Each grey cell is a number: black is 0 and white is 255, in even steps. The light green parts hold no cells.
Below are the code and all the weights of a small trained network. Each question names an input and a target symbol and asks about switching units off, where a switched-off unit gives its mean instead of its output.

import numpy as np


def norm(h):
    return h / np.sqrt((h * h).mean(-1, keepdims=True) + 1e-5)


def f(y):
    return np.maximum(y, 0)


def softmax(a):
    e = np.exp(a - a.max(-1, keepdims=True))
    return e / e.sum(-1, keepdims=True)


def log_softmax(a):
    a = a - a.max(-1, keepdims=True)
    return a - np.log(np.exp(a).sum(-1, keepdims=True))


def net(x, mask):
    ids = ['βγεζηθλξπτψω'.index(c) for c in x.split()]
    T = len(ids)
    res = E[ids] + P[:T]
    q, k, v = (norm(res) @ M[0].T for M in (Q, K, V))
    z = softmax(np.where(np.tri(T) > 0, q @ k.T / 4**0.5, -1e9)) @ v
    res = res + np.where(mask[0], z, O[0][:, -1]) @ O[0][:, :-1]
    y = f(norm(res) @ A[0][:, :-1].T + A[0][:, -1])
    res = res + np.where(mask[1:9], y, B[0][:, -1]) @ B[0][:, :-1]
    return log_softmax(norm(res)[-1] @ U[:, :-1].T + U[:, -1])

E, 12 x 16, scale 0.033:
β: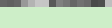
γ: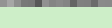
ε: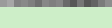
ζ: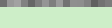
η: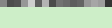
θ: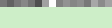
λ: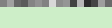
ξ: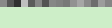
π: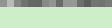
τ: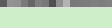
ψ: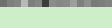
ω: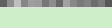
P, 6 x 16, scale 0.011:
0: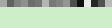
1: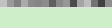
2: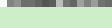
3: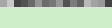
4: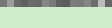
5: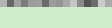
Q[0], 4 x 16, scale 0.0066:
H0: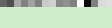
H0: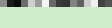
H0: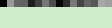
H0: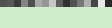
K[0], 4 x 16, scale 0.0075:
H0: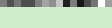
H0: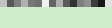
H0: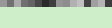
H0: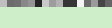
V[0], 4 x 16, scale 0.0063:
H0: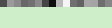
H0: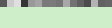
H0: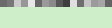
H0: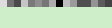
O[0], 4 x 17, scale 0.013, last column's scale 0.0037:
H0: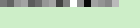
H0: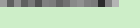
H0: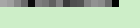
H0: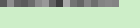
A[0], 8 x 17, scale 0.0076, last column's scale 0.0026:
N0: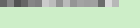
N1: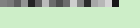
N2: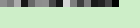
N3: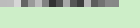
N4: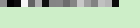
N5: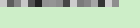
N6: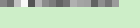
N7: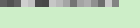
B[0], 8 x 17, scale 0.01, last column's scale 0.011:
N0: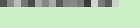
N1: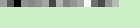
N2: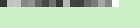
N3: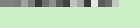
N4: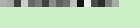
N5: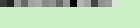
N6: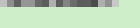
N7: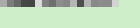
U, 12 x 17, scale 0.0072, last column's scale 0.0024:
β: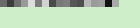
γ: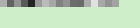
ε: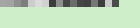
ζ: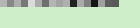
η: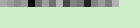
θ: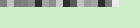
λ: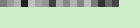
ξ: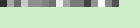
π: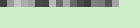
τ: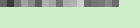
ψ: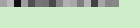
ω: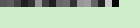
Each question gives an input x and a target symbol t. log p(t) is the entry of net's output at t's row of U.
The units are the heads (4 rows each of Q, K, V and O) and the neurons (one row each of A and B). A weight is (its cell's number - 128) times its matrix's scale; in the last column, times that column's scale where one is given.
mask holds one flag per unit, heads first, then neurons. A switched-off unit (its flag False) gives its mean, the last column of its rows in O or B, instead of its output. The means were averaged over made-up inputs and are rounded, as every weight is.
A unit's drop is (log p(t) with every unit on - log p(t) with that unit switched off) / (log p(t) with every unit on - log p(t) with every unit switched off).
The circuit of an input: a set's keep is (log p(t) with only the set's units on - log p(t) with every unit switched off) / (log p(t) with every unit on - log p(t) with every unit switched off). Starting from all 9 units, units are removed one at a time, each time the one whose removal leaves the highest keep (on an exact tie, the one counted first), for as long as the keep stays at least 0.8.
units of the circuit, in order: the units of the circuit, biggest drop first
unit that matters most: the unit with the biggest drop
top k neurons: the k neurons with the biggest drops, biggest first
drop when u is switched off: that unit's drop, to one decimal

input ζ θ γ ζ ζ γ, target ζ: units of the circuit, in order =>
(H0 N5)
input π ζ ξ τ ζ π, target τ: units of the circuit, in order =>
(H0 N1)
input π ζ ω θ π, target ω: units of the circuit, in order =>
(H0 N1)
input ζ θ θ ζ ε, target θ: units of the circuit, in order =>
(H0 N2 N3)
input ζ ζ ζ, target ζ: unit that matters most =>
N5
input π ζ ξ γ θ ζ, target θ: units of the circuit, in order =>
(H0 N3 N2)
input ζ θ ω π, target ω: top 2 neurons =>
(N1 N5)
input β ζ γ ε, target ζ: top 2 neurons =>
(N3 N1)
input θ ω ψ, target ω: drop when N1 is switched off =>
0.1
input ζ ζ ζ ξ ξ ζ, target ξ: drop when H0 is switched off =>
1.2
